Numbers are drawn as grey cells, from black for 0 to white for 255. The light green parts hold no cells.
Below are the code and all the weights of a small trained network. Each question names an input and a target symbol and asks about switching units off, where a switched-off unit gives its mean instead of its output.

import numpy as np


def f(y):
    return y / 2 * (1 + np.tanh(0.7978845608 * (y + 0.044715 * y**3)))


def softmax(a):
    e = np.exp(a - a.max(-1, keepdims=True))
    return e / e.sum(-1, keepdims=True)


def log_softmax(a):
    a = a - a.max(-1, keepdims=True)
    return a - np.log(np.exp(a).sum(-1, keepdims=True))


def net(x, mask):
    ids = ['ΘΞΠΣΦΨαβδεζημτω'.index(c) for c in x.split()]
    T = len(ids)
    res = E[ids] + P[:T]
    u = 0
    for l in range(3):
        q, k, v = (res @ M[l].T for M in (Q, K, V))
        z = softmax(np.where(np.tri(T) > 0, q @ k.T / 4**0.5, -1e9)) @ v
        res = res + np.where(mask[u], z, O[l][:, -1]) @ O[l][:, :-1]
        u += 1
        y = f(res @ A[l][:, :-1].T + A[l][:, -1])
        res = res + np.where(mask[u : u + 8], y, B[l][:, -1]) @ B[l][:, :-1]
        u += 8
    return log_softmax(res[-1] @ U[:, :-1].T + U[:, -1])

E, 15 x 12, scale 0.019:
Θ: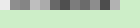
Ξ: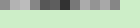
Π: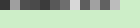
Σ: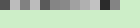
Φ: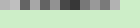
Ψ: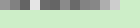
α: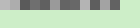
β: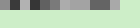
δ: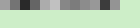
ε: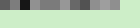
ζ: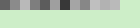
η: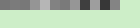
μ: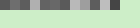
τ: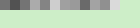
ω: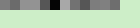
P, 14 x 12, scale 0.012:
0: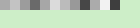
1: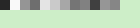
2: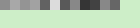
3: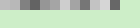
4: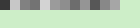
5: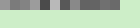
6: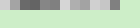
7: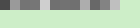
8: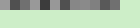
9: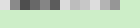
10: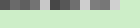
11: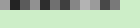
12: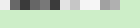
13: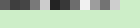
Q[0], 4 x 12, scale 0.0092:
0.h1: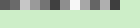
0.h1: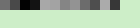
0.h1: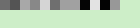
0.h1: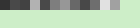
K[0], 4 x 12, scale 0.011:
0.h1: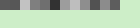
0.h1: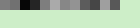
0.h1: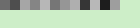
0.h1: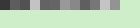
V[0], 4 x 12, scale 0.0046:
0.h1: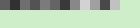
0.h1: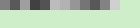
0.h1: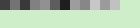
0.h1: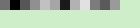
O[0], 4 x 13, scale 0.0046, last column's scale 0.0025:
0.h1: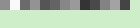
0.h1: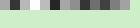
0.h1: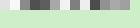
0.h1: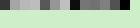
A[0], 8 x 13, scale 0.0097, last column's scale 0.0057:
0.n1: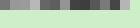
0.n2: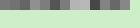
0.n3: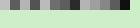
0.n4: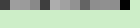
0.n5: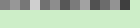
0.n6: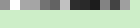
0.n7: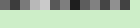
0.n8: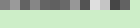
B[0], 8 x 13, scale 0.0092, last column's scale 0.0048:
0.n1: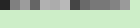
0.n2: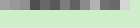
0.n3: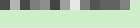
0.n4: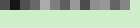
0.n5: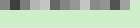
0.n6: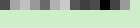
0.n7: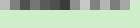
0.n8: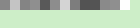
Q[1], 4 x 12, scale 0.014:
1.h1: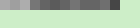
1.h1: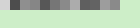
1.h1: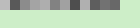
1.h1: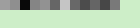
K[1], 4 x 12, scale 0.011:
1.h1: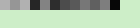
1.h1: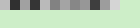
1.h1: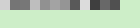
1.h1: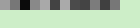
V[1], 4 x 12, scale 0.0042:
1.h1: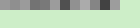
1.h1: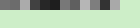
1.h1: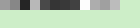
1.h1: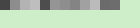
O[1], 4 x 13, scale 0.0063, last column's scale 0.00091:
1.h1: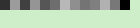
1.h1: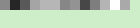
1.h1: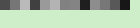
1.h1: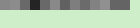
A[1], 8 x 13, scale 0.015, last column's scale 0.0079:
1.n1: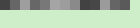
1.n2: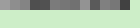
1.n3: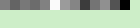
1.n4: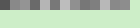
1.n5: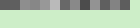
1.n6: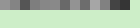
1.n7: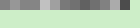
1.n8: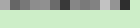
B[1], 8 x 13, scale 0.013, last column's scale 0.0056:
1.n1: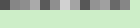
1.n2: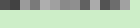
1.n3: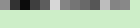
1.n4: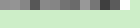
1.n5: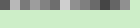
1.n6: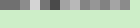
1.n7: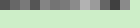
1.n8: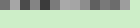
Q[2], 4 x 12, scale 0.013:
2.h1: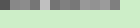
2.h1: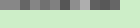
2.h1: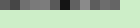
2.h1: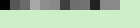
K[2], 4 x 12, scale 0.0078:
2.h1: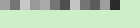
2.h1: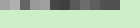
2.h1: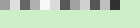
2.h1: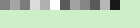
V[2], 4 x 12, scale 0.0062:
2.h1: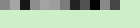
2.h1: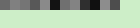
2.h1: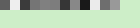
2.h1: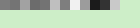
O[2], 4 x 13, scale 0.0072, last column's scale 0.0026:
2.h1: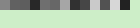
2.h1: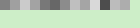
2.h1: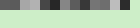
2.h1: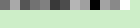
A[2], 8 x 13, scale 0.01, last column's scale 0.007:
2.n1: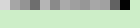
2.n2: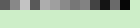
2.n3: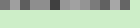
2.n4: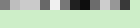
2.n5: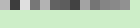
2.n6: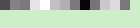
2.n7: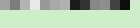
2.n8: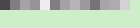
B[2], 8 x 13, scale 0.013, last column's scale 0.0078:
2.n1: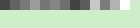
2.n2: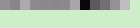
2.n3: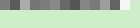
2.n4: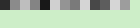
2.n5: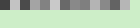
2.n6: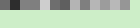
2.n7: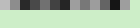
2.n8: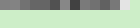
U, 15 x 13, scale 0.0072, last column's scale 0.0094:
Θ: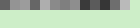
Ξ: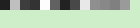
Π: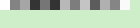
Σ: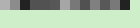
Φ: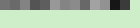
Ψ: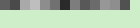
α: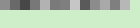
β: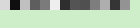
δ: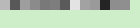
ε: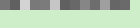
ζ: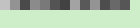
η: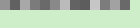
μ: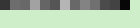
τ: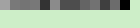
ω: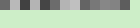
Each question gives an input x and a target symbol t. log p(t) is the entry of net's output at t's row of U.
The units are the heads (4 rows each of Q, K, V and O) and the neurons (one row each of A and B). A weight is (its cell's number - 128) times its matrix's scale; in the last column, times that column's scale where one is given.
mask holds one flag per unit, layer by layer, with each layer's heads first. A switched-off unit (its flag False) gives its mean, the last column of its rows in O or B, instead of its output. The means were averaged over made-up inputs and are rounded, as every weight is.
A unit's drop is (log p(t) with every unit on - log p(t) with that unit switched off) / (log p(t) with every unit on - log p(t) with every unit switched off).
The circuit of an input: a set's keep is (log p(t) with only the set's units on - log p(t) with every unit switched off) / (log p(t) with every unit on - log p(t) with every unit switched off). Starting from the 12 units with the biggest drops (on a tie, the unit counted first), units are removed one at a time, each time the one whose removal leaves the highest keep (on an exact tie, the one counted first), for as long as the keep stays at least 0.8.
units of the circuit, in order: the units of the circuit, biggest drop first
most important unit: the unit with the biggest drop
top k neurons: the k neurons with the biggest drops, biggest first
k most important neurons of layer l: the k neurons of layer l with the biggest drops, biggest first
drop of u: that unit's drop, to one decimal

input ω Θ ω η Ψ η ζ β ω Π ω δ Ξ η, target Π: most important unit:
0.n7
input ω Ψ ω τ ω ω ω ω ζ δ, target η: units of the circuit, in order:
2.h1, 2.n1
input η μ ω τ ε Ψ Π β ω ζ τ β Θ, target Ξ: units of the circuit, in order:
2.h1, 2.n1
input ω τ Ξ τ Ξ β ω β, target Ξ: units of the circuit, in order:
2.n5, 0.n8
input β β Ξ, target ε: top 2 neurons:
2.n4, 1.n4
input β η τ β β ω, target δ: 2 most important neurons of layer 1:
1.n1, 1.n4
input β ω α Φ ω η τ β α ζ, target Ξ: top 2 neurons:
2.n1, 2.n2
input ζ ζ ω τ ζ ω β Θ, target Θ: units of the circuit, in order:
0.h1, 0.n6
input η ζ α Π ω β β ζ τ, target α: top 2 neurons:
1.n3, 1.n4
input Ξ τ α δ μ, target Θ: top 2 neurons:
0.n6, 2.n2
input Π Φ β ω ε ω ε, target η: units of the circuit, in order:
2.n1, 2.h1
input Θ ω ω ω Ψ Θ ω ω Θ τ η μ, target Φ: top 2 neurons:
1.n1, 2.n7
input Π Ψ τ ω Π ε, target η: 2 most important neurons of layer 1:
1.n3, 1.n4
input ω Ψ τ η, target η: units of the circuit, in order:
2.h1
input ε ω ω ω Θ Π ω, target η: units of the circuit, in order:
2.n1, 2.h1
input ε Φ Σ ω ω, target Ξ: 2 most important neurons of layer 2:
2.n5, 2.n2
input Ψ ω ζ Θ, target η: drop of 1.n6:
0.0
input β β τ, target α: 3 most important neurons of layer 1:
1.n4, 1.n3, 1.n5
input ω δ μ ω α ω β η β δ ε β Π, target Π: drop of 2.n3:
0.2
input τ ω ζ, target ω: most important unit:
1.h1
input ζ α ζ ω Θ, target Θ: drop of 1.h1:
-0.1
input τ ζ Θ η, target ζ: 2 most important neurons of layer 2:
2.n7, 2.n4
